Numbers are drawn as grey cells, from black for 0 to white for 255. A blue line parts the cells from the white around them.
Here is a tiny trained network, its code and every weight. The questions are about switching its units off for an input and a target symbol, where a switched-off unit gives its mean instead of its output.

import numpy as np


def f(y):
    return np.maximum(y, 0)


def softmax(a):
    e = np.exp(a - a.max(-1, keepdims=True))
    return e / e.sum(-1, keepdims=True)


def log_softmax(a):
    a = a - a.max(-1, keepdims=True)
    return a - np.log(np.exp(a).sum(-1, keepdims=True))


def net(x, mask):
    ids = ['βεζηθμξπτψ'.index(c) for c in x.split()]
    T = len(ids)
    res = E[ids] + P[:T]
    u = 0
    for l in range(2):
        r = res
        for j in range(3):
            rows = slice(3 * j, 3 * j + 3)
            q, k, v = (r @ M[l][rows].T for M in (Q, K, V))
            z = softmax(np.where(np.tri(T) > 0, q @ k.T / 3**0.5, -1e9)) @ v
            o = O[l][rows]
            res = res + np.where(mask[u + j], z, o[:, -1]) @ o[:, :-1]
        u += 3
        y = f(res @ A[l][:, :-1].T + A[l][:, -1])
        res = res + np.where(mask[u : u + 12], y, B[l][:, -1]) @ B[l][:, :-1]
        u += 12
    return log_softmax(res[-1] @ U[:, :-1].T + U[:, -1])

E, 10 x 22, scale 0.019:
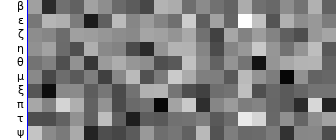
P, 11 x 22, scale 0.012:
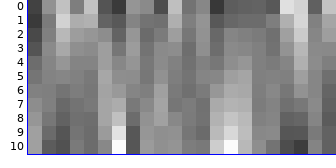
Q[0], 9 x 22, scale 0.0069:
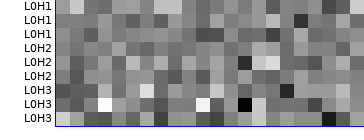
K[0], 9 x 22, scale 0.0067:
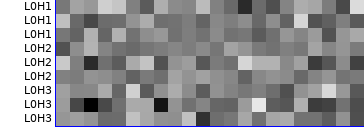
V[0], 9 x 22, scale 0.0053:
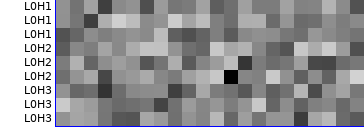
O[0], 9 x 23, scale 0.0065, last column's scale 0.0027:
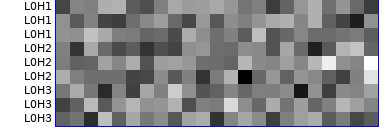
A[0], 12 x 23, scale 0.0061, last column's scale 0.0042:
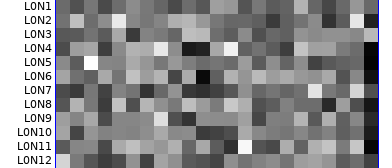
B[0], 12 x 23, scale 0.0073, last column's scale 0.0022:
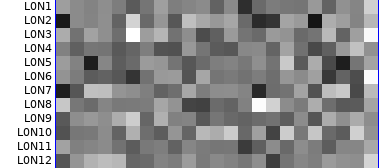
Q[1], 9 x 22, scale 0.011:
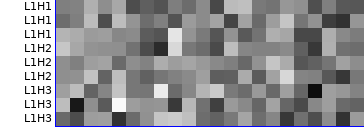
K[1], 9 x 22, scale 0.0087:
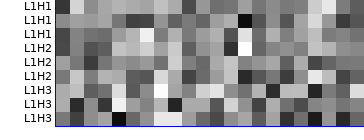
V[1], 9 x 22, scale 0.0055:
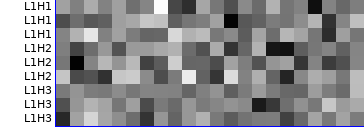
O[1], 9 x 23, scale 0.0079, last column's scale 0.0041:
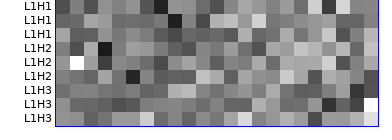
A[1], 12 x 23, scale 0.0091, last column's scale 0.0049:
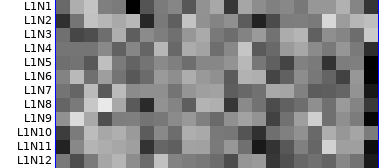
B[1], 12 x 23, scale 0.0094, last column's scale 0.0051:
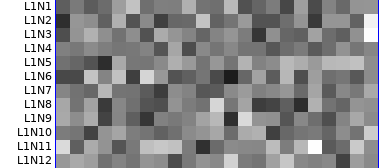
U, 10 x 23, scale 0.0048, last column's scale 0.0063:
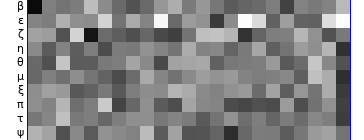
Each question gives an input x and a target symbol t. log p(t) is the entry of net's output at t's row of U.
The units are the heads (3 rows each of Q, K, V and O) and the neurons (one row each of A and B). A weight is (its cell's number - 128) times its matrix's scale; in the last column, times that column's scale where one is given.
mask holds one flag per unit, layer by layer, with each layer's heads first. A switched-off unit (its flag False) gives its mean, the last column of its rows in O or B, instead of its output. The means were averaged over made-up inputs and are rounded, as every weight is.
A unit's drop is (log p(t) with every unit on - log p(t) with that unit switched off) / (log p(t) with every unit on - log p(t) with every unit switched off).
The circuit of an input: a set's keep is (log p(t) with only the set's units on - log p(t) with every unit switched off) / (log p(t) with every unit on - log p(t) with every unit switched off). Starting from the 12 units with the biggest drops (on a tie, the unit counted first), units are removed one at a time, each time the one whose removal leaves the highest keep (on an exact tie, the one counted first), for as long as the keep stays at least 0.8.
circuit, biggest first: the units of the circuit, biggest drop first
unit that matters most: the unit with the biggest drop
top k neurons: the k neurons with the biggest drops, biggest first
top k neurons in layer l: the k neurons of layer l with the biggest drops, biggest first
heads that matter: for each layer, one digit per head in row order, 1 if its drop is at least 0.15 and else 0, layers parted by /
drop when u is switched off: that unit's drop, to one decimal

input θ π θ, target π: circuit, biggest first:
(L1H2)
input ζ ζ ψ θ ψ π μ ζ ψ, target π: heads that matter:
010 / 010
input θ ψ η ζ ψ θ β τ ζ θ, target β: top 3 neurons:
(L1N1, L0N3, L1N6)
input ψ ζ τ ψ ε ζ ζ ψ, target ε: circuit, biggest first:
(L1H2, L1N12, L1N5)
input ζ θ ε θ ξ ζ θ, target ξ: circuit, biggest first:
(L1H2, L1N9)
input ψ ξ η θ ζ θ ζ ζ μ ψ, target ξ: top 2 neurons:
(L0N11, L1N9)
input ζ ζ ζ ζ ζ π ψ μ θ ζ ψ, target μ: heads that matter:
010 / 100
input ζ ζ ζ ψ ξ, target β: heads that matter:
000 / 000
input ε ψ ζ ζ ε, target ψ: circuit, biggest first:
(L0H3, L1H1)
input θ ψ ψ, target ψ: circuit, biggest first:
(L0H2, L1H1)
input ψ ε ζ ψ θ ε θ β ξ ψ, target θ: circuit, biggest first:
(L0H2, L1H2, L1H1)
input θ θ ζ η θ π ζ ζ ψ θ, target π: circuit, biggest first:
(L1H2, L0H2)
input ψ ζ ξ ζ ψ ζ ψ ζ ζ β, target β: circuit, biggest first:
(L1H3, L1N2)
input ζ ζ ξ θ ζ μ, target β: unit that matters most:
L1N2
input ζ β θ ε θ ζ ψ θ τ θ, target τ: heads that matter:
000 / 010
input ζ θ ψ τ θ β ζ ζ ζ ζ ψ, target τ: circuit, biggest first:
(L0H2, L1H2, L1N6)
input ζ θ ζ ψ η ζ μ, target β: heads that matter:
000 / 001
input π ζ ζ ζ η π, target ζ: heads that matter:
000 / 101
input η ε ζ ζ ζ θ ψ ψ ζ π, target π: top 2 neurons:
(L0N3, L1N8)
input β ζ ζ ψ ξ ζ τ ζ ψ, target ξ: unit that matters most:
L0H2
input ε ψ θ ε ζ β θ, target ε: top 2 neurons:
(L1N12, L1N5)
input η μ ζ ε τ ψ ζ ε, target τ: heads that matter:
011 / 010
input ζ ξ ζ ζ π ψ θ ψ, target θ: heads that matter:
000 / 010
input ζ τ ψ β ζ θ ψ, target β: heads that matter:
010 / 010
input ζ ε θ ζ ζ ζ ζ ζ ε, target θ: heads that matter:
011 / 010
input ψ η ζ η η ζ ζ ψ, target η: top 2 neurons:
(L0N11, L1N5)
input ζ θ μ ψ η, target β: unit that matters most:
L1H3
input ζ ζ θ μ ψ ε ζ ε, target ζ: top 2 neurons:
(L0N9, L1N4)
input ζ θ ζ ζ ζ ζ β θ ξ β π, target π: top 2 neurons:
(L1N8, L0N5)
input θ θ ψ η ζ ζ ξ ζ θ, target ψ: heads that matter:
010 / 100
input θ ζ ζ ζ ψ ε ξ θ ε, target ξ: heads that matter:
011 / 010
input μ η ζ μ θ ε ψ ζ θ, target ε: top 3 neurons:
(L1N12, L1N2, L1N5)
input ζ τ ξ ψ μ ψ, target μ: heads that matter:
000 / 100
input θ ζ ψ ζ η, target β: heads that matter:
000 / 001
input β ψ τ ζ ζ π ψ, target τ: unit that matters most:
L1H2
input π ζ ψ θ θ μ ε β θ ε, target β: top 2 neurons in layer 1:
(L1N1, L1N4)
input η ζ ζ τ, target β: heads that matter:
000 / 000
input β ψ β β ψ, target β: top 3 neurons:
(L1N1, L0N3, L1N6)
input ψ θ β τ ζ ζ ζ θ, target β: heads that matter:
011 / 010
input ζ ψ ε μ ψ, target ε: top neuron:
(L1N12)
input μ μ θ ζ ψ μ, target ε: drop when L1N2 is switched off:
0.1
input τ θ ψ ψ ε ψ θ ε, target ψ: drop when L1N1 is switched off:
0.0
